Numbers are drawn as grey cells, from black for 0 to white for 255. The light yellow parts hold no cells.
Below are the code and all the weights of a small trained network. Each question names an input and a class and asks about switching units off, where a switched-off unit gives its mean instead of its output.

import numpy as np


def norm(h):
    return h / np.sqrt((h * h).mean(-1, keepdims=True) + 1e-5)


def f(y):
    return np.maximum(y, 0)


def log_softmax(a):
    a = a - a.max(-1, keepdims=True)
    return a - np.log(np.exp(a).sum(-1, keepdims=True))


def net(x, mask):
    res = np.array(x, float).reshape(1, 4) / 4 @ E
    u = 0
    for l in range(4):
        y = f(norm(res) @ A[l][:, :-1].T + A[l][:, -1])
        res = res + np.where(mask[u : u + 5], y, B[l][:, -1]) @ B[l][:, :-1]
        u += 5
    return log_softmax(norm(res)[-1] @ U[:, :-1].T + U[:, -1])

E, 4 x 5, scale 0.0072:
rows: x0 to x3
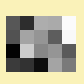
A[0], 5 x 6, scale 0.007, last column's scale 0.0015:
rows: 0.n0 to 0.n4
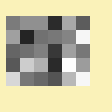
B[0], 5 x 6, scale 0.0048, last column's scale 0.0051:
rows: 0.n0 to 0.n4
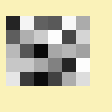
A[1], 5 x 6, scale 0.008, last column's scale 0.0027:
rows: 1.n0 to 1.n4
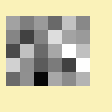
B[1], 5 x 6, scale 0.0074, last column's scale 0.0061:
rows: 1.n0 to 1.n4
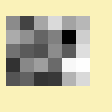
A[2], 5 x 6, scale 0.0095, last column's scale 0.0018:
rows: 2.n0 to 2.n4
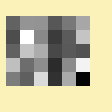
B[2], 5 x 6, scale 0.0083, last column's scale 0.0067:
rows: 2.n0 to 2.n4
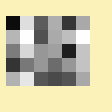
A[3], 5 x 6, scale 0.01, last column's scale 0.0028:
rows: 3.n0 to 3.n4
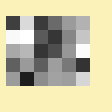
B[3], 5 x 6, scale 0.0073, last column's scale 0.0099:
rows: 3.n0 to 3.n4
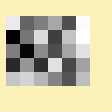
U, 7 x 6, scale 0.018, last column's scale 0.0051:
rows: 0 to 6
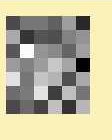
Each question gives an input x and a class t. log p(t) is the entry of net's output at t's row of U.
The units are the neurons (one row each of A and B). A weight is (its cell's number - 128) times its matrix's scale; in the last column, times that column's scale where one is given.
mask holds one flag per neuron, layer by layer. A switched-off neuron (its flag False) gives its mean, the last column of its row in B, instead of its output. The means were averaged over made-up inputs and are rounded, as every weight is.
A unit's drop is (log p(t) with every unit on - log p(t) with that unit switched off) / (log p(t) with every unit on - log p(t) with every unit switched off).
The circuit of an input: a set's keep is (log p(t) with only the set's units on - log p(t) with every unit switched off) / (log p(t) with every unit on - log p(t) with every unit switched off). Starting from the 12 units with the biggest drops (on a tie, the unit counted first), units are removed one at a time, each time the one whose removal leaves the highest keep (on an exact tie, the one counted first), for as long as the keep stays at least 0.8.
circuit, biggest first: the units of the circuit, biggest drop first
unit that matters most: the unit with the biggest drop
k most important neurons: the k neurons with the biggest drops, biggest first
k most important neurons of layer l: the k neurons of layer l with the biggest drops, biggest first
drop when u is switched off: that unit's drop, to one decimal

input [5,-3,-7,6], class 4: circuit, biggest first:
3.n4, 0.n1
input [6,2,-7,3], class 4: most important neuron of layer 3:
3.n4
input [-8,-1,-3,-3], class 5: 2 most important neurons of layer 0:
0.n1, 0.n4
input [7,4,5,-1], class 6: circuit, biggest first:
1.n2, 3.n1
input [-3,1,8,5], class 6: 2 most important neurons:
0.n3, 3.n0
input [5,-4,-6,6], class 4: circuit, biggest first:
3.n4, 0.n1
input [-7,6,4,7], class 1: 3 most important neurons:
1.n4, 3.n2, 0.n1
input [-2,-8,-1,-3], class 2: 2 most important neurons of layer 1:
1.n0, 1.n3
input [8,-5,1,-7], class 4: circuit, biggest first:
2.n1, 3.n1
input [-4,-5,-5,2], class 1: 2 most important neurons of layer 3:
3.n1, 3.n0
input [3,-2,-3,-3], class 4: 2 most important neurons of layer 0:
0.n3, 0.n1
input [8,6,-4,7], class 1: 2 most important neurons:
2.n2, 2.n0
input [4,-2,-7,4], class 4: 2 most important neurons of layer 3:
3.n4, 3.n2
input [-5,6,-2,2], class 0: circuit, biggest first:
3.n4
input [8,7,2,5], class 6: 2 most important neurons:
1.n2, 3.n1
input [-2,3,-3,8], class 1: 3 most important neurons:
1.n4, 2.n0, 2.n2
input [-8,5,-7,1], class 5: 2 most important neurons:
3.n1, 1.n2
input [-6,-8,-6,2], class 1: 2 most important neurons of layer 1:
1.n0, 1.n3
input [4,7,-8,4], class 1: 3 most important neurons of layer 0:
0.n4, 0.n2, 0.n0
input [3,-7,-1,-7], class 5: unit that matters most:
2.n4
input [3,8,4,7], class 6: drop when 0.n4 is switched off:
0.1
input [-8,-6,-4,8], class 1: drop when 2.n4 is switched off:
-0.1
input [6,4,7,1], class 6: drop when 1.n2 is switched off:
0.2
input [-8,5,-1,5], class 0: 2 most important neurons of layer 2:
2.n1, 2.n0
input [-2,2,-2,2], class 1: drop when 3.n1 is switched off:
0.1
